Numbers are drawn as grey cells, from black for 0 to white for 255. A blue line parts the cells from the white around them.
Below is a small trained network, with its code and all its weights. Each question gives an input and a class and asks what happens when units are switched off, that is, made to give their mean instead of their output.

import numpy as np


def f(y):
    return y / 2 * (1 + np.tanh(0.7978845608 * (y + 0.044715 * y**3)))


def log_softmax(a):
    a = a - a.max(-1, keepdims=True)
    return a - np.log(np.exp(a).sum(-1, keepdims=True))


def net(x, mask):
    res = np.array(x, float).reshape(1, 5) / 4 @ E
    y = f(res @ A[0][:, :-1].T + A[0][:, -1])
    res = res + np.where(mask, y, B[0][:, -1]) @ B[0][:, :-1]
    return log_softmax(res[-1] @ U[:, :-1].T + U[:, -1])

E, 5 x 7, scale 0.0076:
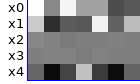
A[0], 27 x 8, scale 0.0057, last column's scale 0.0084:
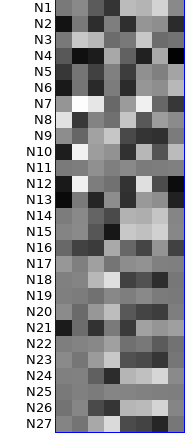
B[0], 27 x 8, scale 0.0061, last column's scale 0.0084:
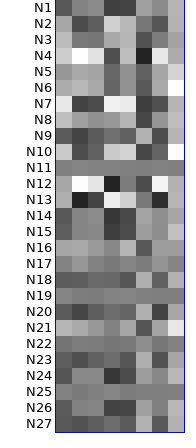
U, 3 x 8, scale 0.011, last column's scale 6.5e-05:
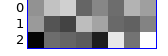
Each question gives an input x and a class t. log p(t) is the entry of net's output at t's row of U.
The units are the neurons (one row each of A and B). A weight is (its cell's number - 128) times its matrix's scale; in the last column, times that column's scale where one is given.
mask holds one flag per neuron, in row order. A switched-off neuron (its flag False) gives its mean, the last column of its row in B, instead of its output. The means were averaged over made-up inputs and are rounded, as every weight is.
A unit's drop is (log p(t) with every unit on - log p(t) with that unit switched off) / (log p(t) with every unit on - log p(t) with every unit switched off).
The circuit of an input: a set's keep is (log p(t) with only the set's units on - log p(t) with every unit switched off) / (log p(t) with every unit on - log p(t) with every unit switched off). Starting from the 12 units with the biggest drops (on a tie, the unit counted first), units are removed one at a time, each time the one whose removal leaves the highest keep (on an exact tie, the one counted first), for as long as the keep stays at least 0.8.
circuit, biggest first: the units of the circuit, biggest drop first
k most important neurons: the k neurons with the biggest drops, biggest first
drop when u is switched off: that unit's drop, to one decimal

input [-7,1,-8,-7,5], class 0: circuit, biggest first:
N4
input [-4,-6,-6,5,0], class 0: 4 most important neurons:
N12, N6, N7, N5
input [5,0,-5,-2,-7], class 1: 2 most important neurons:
N7, N12
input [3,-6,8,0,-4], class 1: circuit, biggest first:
N7, N10
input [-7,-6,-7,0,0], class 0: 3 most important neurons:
N12, N6, N5
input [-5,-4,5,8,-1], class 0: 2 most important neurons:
N12, N6
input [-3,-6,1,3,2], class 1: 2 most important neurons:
N10, N13
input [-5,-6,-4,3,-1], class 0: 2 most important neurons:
N12, N6
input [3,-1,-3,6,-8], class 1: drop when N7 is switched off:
0.8
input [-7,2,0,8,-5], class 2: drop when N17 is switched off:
0.0
